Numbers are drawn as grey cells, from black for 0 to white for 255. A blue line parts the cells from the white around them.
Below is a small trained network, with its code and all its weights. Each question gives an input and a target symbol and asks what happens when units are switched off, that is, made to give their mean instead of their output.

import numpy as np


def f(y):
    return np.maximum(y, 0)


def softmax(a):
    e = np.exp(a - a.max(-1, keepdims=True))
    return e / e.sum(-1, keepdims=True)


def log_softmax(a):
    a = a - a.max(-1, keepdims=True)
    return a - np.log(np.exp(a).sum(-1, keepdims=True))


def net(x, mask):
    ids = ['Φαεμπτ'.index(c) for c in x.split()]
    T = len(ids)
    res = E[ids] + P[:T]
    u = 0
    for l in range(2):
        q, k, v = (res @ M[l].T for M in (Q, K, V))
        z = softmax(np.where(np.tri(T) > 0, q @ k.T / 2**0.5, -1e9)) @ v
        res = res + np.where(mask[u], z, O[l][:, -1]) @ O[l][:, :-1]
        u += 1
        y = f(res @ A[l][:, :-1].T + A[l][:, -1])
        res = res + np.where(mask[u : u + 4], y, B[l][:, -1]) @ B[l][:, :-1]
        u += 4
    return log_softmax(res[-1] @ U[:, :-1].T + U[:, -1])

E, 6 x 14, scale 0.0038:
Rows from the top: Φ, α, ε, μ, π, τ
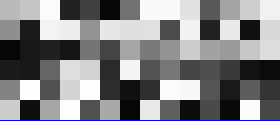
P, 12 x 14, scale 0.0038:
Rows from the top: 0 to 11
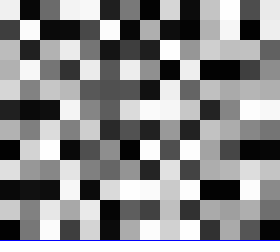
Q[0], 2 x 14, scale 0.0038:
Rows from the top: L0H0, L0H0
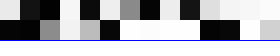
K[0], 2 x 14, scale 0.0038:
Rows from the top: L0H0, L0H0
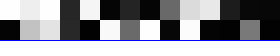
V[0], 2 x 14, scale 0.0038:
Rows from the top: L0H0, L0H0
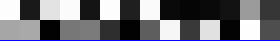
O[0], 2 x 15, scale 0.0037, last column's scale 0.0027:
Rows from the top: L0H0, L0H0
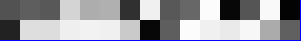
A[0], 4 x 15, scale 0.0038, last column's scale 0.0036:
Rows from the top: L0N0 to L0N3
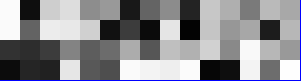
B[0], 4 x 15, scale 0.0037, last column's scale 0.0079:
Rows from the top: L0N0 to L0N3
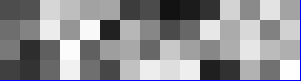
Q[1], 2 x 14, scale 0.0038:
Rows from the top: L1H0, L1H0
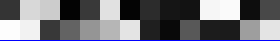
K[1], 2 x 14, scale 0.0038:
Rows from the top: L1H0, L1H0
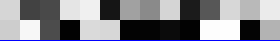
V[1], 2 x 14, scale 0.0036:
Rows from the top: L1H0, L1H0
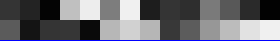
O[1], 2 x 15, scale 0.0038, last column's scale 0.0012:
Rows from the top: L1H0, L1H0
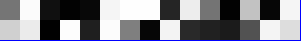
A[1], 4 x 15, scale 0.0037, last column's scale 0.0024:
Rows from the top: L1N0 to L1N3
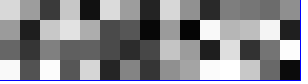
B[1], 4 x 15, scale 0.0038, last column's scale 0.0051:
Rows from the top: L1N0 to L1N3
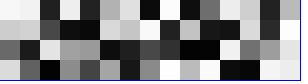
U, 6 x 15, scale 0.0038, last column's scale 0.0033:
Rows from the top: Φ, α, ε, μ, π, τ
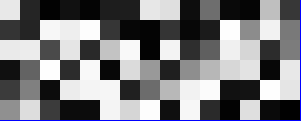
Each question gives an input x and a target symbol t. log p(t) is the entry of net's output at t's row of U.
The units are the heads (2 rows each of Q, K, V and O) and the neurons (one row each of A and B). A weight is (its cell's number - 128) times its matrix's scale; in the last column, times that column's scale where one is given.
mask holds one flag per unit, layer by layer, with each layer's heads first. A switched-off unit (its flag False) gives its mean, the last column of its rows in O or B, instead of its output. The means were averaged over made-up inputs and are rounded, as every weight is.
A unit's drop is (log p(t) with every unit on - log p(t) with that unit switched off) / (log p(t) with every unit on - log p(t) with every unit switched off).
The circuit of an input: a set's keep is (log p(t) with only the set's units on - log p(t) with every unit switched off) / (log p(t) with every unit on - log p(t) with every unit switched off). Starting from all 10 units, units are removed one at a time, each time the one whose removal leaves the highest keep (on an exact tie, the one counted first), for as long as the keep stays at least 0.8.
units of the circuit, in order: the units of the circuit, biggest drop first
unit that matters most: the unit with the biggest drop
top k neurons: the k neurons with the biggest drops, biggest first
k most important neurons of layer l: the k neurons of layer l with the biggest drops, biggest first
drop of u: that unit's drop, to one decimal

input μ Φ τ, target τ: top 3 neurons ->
[L1N1 L0N1 L0N0]
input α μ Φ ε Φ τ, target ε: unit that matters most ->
L1N0
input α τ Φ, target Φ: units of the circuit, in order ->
[L1N1 L1N3 L1H0]
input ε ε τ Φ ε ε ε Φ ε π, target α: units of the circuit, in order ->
[L1H0 L1N2]
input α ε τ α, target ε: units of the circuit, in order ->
[L1H0 L1N0 L0N1]
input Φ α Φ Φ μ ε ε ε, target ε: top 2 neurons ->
[L0N3 L1N0]
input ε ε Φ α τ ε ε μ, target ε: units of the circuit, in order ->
[L1H0 L0N3 L1N0 L0H0]
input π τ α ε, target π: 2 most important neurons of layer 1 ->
[L1N1 L1N2]
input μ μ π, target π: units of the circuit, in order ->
[L1N3 L0N1 L0H0 L1N0]
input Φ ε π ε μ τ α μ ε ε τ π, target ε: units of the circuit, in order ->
[L1H0 L0N3 L1N0]
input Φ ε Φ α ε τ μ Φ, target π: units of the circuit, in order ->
[L0H0 L1N1]
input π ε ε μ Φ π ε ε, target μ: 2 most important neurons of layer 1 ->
[L1N3 L1N1]
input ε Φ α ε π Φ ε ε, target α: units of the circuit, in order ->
[L1H0 L1N2 L0N3]
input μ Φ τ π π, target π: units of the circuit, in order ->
[L1N3 L0H0 L0N1 L1H0]
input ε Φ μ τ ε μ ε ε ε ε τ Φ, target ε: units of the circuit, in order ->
[L1H0 L0N3 L1N0 L0N1]
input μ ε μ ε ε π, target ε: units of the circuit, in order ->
[L1N0 L1H0 L0H0]
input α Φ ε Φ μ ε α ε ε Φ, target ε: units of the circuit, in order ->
[L1N0 L0N1 L1H0]
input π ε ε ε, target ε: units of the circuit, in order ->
[L1H0 L1N0 L0N1 L0H0]
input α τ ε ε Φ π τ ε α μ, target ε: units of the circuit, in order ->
[L1N0 L0N1 L1H0]
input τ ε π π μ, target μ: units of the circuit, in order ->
[L1H0]
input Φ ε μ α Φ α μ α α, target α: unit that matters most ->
L0H0
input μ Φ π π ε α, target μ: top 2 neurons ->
[L0N3 L1N3]
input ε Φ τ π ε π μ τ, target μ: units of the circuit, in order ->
[L1H0 L1N3]
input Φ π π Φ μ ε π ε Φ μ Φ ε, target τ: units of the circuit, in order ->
[L1H0 L0N3]
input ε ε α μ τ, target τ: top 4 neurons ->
[L1N1 L1N2 L0N0 L0N1]
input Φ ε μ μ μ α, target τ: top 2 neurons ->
[L0N3 L0N2]
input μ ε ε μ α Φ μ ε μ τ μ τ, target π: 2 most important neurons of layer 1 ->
[L1N2 L1N1]
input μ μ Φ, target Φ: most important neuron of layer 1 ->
[L1N3]
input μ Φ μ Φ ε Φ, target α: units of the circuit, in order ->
[L1H0 L1N2]
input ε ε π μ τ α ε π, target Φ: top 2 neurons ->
[L0N3 L0N1]
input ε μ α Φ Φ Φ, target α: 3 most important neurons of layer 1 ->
[L1N2 L1N1 L1N3]
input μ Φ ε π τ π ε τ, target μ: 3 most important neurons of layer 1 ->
[L1N3 L1N1 L1N0]
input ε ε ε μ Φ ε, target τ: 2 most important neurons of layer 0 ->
[L0N3 L0N2]
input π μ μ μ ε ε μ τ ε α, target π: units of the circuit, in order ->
[L0H0]
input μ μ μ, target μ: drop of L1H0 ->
0.5
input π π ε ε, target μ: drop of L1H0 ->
0.6
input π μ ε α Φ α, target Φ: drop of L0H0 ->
1.3
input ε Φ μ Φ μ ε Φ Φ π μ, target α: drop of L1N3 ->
0.0
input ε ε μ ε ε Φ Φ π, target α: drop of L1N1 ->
0.1
